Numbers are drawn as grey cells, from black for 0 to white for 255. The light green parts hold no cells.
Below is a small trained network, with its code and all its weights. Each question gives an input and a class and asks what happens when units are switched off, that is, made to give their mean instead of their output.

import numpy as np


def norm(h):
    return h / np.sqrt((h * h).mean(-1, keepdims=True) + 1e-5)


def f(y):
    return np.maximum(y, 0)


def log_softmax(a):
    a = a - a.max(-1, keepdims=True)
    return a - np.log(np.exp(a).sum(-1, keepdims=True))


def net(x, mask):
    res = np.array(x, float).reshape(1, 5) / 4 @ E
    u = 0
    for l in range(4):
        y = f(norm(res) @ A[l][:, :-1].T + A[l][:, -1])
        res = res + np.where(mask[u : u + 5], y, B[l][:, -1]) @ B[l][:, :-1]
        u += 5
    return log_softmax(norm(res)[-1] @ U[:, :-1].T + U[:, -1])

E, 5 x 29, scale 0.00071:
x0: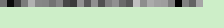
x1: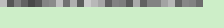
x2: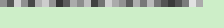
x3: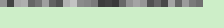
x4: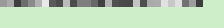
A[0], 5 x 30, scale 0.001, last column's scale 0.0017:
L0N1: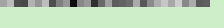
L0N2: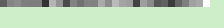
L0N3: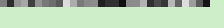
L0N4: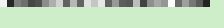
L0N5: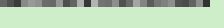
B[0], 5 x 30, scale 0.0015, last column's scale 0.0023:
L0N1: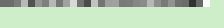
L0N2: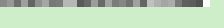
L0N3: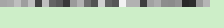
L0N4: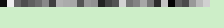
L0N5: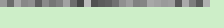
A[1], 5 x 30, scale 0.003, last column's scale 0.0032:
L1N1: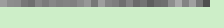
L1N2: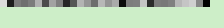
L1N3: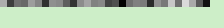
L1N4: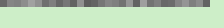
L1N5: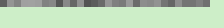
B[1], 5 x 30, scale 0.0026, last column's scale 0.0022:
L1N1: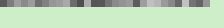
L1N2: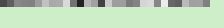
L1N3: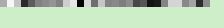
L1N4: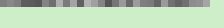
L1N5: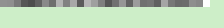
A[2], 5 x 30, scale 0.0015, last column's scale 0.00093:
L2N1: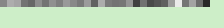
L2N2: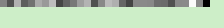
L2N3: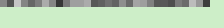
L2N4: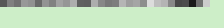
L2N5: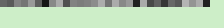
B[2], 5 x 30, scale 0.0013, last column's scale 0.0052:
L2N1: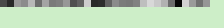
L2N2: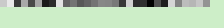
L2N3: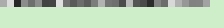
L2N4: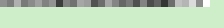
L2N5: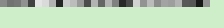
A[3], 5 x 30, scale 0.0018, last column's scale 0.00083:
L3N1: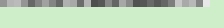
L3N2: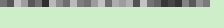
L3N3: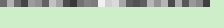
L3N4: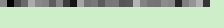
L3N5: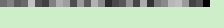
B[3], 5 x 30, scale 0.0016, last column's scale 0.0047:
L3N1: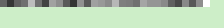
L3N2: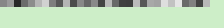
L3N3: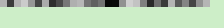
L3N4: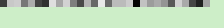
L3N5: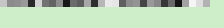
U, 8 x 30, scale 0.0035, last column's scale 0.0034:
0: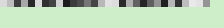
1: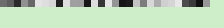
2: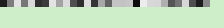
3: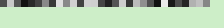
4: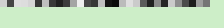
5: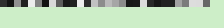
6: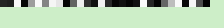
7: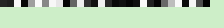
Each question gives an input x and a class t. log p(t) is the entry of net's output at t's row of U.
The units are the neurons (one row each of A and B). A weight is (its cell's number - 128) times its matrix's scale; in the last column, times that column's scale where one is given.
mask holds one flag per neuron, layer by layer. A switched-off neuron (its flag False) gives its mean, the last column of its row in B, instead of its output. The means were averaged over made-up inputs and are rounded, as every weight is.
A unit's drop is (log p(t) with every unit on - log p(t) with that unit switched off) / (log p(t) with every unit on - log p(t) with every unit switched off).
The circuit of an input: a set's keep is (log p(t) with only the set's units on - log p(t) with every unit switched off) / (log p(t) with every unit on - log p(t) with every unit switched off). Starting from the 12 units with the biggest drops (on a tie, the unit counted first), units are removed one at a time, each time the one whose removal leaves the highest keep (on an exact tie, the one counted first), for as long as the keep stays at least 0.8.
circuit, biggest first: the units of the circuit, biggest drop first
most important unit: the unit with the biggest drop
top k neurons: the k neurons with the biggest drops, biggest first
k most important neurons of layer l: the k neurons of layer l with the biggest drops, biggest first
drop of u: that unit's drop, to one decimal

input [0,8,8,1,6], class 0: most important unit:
L2N2
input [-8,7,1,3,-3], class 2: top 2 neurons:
[L1N5, L3N1]
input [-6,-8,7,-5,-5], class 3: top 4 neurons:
[L1N5, L1N4, L3N5, L2N4]
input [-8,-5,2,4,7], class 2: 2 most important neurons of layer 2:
[L2N1, L2N5]
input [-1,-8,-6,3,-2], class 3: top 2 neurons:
[L1N5, L1N4]
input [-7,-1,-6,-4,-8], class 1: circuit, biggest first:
[L3N2, L2N5]
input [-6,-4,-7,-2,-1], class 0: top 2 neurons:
[L3N5, L3N4]
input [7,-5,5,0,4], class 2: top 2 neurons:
[L3N4, L3N5]
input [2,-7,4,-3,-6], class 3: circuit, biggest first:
[L1N5, L1N4]
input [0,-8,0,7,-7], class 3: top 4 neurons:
[L1N5, L1N4, L0N1, L3N3]
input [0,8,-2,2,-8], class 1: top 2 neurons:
[L3N2, L1N5]
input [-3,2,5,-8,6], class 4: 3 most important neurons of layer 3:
[L3N3, L3N5, L3N2]
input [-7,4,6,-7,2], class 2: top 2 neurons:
[L1N1, L3N5]
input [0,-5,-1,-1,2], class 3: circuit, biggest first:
[L1N5]
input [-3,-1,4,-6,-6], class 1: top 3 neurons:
[L3N2, L0N3, L2N3]
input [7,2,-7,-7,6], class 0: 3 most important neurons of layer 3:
[L3N5, L3N1, L3N2]
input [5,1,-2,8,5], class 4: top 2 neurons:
[L0N3, L3N2]
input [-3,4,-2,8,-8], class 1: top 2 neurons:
[L3N2, L3N3]
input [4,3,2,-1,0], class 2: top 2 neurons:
[L3N4, L1N5]
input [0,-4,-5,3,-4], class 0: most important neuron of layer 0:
[L0N1]
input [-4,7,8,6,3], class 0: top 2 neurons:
[L2N3, L1N5]
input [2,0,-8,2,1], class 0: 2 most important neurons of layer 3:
[L3N5, L3N4]
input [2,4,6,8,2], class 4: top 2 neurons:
[L0N3, L3N5]
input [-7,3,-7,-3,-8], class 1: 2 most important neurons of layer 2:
[L2N5, L2N3]
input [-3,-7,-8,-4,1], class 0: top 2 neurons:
[L3N5, L0N4]
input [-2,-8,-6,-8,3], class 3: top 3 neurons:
[L1N5, L1N4, L0N3]
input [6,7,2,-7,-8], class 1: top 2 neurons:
[L3N2, L1N5]
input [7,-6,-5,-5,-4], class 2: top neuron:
[L3N4]
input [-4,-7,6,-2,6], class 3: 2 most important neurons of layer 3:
[L3N5, L3N2]
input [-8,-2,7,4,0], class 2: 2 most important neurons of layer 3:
[L3N5, L3N1]
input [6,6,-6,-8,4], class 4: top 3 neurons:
[L3N3, L2N1, L1N5]
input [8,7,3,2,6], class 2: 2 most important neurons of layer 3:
[L3N4, L3N2]
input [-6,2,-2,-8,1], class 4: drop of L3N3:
1.5
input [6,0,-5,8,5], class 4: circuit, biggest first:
[L0N3]
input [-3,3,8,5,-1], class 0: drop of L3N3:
0.1
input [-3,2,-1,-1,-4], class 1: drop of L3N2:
0.6
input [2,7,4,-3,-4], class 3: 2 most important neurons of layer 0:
[L0N4, L0N1]
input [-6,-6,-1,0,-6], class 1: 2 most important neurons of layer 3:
[L3N2, L3N4]
